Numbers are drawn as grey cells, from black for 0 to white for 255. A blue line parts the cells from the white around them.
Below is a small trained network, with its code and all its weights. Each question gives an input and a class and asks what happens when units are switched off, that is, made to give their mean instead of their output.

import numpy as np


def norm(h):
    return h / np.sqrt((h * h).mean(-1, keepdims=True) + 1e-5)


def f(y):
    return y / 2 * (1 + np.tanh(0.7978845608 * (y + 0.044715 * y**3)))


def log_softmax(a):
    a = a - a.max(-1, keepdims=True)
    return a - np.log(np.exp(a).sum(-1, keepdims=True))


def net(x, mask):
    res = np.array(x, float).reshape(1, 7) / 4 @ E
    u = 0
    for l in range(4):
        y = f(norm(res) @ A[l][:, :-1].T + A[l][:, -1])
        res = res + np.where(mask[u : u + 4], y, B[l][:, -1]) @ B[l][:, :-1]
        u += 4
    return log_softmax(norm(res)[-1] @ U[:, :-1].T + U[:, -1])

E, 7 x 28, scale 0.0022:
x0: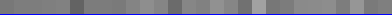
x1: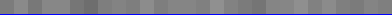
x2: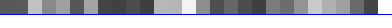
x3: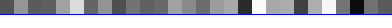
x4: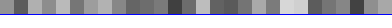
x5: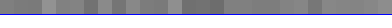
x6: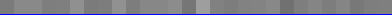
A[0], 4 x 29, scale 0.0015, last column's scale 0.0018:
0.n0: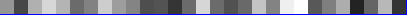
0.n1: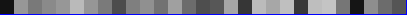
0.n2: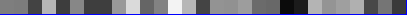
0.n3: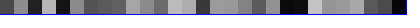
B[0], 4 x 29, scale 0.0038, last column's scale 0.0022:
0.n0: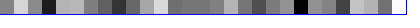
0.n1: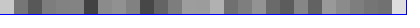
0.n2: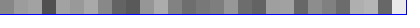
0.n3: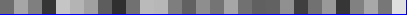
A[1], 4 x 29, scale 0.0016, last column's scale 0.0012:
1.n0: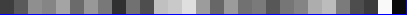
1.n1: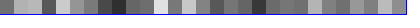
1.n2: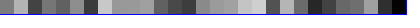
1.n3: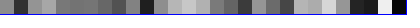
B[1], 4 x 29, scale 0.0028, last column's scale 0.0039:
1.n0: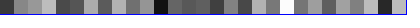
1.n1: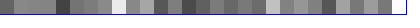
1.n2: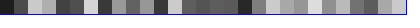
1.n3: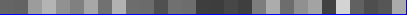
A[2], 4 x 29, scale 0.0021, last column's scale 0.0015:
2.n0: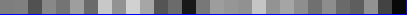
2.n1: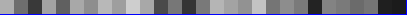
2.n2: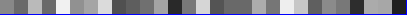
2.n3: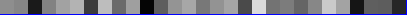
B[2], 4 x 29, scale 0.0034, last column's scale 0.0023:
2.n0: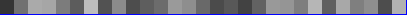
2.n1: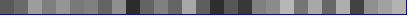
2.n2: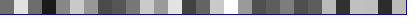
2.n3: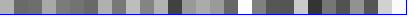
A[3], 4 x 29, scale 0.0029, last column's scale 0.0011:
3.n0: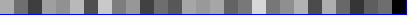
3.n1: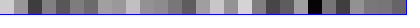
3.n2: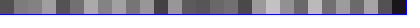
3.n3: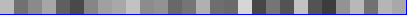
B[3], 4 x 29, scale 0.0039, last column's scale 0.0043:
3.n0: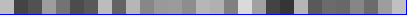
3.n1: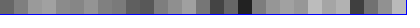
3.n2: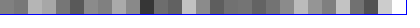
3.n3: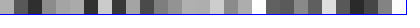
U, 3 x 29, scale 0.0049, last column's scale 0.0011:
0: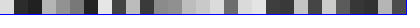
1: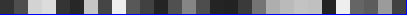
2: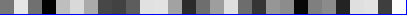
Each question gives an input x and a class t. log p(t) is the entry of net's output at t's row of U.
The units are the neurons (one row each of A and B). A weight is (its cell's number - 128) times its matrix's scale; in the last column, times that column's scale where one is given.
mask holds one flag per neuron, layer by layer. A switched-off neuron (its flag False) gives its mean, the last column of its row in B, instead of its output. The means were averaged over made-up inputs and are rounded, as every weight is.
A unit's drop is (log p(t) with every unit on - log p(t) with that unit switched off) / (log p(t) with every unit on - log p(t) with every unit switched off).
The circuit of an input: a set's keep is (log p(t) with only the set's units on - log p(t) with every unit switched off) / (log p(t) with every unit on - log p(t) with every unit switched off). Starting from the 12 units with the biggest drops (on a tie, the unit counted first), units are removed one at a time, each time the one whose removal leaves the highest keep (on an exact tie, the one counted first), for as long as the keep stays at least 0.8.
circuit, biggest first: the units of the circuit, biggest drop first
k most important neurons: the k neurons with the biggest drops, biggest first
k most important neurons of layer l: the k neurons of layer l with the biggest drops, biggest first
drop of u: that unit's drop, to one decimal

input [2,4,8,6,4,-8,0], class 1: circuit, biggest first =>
[1.n0]
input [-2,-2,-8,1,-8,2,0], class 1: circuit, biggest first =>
[3.n2 2.n1]
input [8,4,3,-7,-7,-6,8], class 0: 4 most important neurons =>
[3.n3 0.n0 2.n2 1.n2]
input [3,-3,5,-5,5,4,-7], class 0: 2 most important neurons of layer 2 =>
[2.n0 2.n1]
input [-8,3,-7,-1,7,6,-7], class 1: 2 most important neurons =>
[1.n2 0.n3]
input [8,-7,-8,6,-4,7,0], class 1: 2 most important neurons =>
[2.n0 1.n2]
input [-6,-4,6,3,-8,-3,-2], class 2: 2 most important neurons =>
[0.n3 0.n2]
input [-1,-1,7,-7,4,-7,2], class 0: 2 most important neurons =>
[3.n3 1.n2]
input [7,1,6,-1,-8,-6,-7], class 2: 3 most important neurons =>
[0.n3 0.n2 1.n2]
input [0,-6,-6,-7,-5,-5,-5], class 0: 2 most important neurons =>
[3.n3 1.n0]
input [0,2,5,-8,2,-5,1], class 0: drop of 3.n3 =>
0.9
